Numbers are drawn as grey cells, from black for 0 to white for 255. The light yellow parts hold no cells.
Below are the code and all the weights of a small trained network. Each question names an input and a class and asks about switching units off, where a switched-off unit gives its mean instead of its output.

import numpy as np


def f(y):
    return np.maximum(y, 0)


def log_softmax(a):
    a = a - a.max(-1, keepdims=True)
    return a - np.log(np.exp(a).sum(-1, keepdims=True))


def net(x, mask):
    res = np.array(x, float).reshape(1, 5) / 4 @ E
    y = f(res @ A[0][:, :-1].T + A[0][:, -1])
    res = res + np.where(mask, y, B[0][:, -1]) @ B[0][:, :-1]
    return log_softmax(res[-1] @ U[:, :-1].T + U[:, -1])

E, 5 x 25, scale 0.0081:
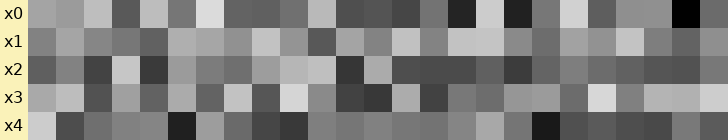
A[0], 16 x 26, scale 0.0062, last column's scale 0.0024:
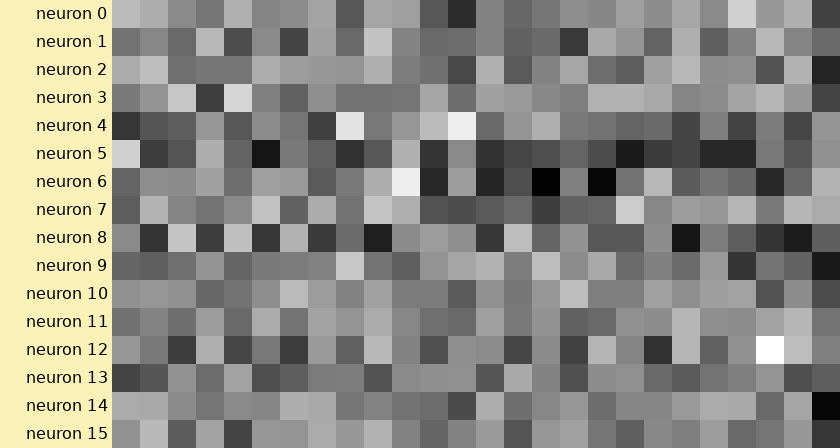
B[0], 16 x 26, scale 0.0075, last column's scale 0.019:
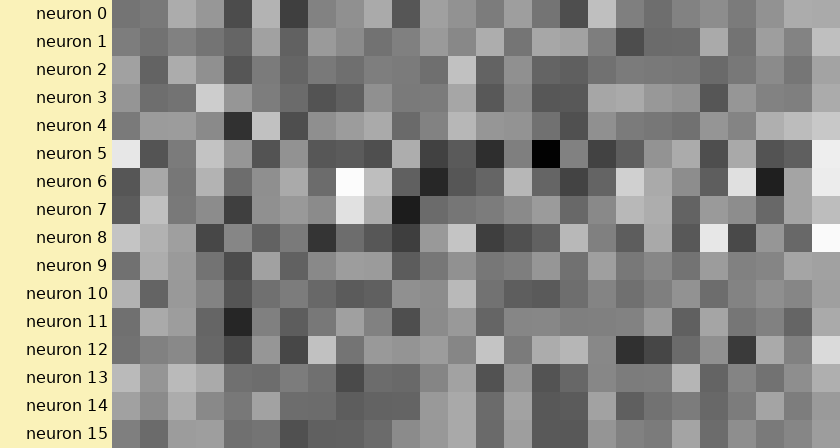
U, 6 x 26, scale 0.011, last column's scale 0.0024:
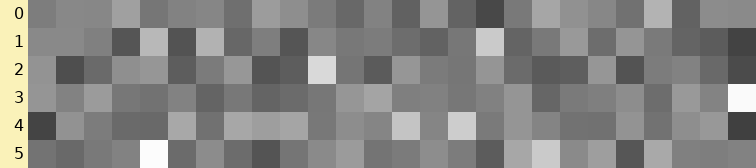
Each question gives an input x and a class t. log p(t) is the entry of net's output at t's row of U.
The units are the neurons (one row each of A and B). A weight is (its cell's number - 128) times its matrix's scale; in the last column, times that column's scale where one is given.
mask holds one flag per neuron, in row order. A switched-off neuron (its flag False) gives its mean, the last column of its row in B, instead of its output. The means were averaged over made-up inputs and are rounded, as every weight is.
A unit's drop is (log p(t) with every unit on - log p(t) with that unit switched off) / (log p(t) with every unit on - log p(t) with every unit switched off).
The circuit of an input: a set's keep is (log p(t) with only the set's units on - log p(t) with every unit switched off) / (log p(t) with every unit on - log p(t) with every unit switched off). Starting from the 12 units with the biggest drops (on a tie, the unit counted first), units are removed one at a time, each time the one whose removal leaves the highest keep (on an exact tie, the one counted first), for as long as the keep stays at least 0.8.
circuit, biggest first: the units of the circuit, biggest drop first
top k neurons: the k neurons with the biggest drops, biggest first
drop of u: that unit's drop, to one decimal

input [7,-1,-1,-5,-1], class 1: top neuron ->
(neuron 8)
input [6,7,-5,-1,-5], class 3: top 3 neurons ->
(neuron 6; neuron 5; neuron 10)
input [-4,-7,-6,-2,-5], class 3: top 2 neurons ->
(neuron 6; neuron 5)
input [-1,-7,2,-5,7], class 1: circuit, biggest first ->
(neuron 8; neuron 5)
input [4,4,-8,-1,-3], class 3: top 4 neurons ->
(neuron 6; neuron 5; neuron 10; neuron 14)
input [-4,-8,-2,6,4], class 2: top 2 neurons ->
(neuron 8; neuron 5)
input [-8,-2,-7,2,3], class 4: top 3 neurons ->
(neuron 5; neuron 8; neuron 12)
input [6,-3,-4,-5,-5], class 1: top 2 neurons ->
(neuron 8; neuron 4)
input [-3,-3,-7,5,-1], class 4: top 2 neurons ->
(neuron 5; neuron 8)
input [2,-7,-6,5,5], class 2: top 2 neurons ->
(neuron 6; neuron 5)
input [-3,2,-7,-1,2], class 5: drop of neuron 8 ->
0.3
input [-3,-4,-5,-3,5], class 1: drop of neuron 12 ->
0.2
